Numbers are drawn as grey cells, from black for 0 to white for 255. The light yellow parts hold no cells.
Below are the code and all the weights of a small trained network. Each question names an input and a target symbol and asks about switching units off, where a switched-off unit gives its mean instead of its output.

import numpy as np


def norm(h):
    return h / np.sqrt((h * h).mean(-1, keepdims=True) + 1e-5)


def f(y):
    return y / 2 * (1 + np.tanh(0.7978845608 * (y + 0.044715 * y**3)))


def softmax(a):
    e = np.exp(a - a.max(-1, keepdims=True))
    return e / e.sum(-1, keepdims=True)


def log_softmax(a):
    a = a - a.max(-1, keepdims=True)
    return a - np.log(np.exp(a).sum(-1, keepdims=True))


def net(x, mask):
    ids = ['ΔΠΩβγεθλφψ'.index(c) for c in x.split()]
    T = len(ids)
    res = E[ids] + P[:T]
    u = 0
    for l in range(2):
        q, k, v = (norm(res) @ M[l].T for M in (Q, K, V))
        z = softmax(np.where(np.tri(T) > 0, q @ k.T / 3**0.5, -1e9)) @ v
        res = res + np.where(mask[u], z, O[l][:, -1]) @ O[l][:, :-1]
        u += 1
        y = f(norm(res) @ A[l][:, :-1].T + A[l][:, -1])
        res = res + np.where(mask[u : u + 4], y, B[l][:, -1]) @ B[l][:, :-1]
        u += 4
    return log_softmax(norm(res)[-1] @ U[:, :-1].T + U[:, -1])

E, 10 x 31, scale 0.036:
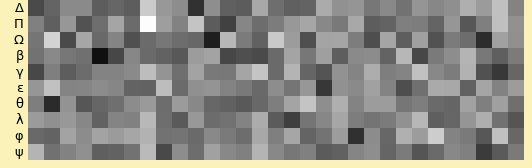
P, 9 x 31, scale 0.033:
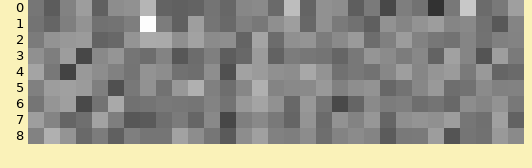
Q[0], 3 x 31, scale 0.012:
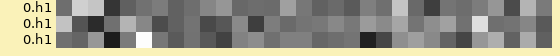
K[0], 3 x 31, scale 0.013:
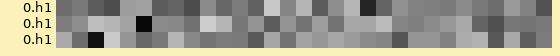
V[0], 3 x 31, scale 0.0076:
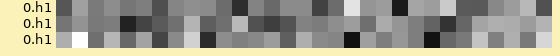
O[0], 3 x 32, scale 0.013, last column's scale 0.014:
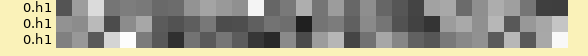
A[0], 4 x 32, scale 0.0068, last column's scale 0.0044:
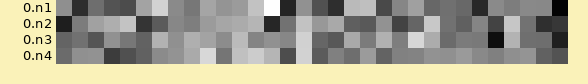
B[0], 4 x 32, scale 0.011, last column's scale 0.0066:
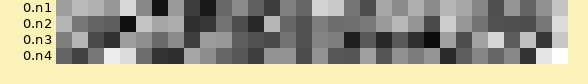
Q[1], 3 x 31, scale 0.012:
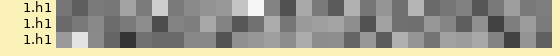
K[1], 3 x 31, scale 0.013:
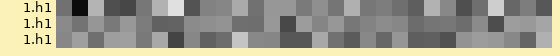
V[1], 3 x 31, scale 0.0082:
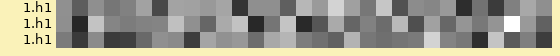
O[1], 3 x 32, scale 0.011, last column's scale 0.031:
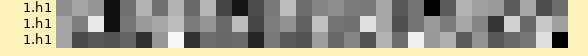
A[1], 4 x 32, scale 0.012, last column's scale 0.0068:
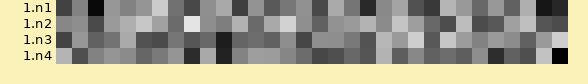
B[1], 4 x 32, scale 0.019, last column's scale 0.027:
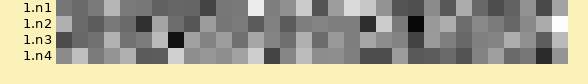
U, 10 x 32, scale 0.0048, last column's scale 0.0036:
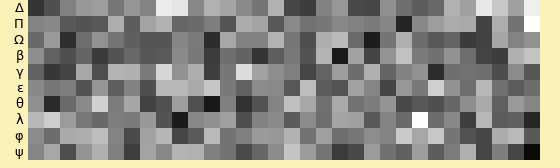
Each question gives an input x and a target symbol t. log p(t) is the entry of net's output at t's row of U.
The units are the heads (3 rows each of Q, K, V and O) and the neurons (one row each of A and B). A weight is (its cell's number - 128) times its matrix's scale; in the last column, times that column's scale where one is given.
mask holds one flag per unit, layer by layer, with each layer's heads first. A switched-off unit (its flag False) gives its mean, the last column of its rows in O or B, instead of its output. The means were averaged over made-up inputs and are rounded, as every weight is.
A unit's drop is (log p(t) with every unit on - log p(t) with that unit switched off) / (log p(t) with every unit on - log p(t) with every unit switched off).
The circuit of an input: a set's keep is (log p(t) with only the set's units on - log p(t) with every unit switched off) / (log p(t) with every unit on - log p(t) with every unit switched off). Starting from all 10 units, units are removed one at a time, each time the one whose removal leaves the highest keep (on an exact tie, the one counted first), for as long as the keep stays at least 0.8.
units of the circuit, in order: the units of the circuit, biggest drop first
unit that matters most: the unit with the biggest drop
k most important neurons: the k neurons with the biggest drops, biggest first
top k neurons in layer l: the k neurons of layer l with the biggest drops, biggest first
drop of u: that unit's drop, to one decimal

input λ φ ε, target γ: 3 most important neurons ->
(0.n2; 0.n4; 0.n1)
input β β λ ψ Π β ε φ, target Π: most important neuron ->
(1.n3)
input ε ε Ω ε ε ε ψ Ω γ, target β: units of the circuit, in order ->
(1.n2; 0.h1)
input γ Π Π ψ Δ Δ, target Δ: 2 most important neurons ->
(1.n2; 1.n3)
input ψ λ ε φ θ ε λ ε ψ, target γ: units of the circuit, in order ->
(0.h1; 0.n2; 0.n4)
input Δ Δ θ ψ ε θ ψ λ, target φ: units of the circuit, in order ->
(0.h1; 0.n1; 0.n4; 1.n3)
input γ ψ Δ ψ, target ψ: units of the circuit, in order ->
(1.n4; 1.h1; 0.h1)
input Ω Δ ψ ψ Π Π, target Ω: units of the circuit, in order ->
(0.h1; 1.h1; 1.n1)
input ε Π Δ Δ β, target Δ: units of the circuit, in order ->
(0.h1; 1.n2)
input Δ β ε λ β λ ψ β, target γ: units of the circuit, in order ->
(0.h1; 0.n2; 0.n4; 1.n2)
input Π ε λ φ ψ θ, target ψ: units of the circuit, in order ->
(0.h1; 0.n3; 0.n1)
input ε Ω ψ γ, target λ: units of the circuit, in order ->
(0.h1; 0.n2)
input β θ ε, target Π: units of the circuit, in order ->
(0.h1; 1.n3)
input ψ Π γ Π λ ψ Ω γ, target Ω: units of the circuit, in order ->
(1.h1; 1.n1)
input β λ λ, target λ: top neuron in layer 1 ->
(1.n2)
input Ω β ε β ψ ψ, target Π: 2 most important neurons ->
(1.n3; 1.n2)
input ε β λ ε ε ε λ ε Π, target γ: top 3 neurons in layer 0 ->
(0.n2; 0.n4; 0.n1)
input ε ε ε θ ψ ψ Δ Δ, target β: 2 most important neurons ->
(1.n2; 1.n3)
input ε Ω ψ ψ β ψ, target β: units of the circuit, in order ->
(0.h1; 1.n2)
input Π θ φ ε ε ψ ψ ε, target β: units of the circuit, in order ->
(1.n2; 0.h1)
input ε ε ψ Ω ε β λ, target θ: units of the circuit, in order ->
(0.h1)
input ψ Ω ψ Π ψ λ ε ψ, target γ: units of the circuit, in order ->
(0.h1; 0.n2; 0.n4; 1.n2)
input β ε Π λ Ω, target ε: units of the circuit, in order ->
(0.h1; 1.h1; 1.n1)
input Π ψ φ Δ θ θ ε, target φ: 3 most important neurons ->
(0.n1; 0.n4; 1.n3)
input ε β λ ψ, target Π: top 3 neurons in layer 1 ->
(1.n3; 1.n2; 1.n1)
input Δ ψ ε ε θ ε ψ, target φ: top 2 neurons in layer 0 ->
(0.n1; 0.n4)
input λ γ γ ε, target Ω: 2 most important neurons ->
(0.n3; 1.n1)
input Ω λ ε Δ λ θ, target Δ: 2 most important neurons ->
(1.n2; 0.n2)
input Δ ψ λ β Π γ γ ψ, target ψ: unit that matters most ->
1.h1
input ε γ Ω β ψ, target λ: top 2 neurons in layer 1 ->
(1.n3; 1.n2)
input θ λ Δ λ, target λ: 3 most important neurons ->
(1.n2; 0.n2; 1.n4)
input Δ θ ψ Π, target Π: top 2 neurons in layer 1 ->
(1.n2; 1.n1)
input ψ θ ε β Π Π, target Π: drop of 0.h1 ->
1.0
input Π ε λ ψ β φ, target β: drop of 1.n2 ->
1.0
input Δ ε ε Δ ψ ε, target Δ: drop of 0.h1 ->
1.1
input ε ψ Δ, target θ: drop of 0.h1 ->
1.6
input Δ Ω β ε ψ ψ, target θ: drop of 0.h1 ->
1.7
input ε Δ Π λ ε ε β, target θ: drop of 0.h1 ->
1.8
